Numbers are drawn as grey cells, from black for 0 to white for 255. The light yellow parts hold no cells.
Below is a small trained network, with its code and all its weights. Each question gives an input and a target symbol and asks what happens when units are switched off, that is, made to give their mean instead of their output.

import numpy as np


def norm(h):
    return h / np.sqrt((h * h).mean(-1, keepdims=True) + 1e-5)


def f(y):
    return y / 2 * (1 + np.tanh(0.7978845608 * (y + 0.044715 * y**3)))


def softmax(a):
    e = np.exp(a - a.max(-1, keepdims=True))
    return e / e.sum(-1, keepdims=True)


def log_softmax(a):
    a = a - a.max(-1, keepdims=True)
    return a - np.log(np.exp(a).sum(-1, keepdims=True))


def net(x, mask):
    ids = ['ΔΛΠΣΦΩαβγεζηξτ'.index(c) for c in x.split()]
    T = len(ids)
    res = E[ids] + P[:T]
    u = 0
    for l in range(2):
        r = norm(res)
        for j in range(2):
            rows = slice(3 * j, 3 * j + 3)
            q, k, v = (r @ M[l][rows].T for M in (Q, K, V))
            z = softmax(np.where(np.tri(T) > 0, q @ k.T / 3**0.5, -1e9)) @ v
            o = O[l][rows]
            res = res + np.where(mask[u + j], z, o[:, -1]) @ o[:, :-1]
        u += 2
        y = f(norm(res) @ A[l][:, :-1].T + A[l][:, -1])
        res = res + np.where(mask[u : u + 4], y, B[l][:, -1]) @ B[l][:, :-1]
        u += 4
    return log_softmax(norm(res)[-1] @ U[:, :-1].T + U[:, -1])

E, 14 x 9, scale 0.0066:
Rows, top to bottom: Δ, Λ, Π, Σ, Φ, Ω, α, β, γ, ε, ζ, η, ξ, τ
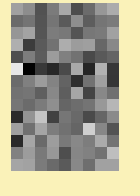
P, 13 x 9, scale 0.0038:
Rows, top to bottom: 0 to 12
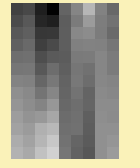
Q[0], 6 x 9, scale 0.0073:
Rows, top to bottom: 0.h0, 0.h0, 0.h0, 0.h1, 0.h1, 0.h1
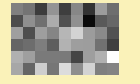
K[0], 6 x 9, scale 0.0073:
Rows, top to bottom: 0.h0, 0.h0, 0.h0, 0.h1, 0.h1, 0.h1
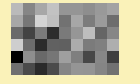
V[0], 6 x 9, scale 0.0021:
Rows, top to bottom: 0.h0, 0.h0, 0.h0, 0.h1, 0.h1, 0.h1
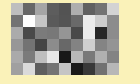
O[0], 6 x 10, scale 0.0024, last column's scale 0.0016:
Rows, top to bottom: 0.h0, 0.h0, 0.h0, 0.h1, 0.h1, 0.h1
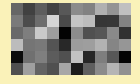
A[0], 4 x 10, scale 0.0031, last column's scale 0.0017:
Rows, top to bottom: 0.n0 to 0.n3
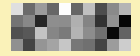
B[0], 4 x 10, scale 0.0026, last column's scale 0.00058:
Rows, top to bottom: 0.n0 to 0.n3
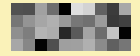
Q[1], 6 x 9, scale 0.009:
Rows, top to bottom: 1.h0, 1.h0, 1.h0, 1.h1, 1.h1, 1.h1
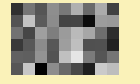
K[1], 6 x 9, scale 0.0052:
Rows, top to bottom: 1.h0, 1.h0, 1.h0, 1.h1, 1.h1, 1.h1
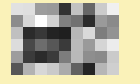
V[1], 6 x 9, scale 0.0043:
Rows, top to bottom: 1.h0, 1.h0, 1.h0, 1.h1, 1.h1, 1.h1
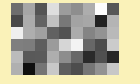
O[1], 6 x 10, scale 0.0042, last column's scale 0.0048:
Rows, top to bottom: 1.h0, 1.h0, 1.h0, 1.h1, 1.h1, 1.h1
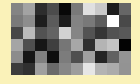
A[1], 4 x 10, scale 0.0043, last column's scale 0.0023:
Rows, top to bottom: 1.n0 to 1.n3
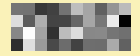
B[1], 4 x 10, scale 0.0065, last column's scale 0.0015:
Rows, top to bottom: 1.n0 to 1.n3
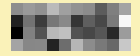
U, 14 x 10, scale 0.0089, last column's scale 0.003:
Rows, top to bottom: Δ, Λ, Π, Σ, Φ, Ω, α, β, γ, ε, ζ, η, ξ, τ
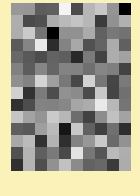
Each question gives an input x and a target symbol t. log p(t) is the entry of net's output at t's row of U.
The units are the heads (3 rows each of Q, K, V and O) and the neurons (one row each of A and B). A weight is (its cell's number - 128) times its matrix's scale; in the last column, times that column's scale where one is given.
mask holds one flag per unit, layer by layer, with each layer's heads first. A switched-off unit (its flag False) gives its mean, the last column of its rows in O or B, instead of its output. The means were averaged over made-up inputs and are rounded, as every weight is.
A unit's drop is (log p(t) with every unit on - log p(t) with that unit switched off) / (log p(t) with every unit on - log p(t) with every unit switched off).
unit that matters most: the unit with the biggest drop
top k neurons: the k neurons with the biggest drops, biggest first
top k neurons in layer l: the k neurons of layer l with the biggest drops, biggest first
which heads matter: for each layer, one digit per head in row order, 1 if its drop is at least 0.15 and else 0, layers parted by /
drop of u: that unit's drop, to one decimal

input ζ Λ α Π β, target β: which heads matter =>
00 / 01
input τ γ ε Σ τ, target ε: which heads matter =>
00 / 11
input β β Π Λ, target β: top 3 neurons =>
1.n1, 0.n0, 0.n1
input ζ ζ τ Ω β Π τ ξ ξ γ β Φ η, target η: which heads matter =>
00 / 10
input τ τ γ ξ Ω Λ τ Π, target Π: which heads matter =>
00 / 10
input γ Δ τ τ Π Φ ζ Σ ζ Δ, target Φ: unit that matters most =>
1.n1
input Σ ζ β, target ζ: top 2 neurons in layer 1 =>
1.n3, 1.n0
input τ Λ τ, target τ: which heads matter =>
00 / 00
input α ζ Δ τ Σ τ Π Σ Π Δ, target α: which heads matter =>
00 / 01
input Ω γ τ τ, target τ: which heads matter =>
00 / 10
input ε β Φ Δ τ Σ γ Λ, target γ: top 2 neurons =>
0.n0, 1.n1
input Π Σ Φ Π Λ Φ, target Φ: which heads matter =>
00 / 11
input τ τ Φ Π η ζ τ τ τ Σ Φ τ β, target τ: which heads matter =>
01 / 10
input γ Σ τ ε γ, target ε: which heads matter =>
00 / 01
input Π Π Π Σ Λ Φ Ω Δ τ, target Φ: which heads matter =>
00 / 00
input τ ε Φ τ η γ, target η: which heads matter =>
00 / 11
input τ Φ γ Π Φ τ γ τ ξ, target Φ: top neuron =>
1.n1
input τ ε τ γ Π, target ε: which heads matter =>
00 / 11
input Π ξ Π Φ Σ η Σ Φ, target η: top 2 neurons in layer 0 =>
0.n3, 0.n2
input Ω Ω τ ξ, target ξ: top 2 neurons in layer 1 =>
1.n3, 1.n1
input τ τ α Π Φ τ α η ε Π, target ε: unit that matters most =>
1.h1
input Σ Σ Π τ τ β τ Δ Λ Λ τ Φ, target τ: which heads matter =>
00 / 10
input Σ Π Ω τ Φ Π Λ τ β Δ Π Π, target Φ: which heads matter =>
00 / 01
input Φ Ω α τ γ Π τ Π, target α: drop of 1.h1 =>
0.3
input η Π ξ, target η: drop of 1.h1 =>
0.2
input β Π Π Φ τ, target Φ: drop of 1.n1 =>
0.4
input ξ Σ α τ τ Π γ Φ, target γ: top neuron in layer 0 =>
0.n0
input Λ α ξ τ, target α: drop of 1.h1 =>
0.3
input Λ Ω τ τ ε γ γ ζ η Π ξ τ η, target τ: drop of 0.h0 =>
0.1
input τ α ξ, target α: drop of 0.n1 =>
0.0
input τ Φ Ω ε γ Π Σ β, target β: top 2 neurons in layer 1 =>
1.n1, 1.n0
